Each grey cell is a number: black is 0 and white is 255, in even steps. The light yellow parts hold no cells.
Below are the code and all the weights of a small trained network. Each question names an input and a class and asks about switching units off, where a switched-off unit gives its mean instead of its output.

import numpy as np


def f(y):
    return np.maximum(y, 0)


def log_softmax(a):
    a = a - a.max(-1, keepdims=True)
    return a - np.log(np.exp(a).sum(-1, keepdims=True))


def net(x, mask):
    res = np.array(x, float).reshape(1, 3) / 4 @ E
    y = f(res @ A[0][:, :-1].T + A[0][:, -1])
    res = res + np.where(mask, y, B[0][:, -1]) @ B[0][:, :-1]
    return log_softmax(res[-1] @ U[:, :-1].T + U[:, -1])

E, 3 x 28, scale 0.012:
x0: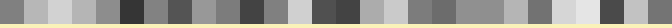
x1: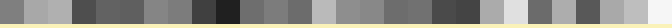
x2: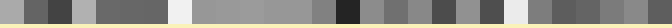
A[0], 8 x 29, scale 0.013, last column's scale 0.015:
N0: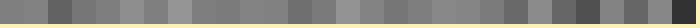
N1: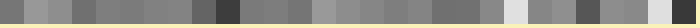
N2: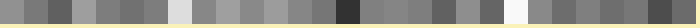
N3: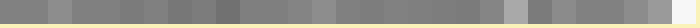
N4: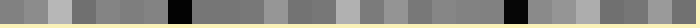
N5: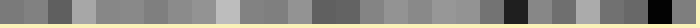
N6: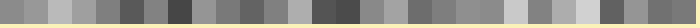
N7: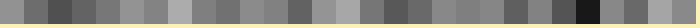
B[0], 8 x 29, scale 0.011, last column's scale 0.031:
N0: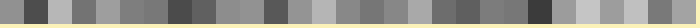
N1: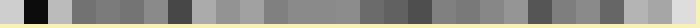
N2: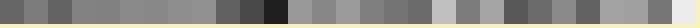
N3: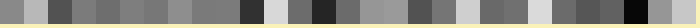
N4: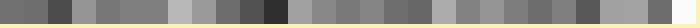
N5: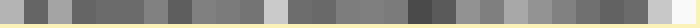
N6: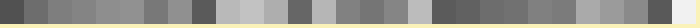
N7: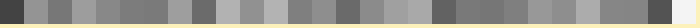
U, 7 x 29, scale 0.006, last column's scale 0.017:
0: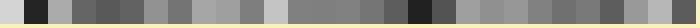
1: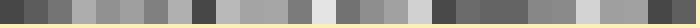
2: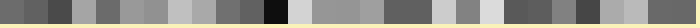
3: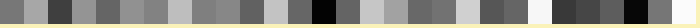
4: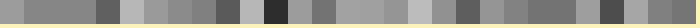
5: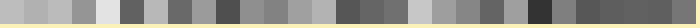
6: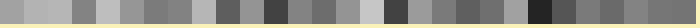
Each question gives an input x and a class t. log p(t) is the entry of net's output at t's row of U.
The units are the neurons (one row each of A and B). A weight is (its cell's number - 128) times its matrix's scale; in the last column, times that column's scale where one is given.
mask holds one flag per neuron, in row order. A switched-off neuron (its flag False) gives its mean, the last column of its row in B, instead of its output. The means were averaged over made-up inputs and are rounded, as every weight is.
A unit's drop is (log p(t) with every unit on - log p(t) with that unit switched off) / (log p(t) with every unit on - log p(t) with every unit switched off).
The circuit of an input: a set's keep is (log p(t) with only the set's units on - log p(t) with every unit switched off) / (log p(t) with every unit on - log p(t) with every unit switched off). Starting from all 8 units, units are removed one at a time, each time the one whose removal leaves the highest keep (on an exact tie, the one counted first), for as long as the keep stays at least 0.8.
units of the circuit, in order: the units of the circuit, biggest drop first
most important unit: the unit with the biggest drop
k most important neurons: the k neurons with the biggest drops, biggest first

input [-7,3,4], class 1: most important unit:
N7
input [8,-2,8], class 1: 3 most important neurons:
[N6; N4; N1]
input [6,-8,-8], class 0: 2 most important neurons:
[N5; N2]
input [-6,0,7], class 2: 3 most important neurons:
[N2; N6; N5]
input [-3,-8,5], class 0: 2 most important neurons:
[N5; N3]
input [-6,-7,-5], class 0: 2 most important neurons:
[N5; N6]
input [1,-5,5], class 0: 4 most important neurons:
[N5; N4; N3; N7]
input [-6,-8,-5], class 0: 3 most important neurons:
[N5; N0; N3]
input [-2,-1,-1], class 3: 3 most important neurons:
[N6; N1; N2]
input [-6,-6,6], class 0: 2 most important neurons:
[N5; N6]
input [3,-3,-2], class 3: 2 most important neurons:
[N1; N0]
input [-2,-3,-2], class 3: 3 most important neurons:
[N1; N2; N6]
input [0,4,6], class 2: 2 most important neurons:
[N2; N5]
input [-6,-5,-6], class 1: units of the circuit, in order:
[N7]
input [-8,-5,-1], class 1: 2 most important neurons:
[N7; N0]
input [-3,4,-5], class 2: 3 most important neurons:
[N5; N4; N6]
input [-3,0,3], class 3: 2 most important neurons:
[N6; N4]
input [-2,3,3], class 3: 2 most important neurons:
[N4; N5]
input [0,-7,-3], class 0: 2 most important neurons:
[N5; N3]
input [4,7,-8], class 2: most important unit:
N4
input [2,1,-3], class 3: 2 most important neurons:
[N2; N1]
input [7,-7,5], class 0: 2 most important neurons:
[N5; N7]
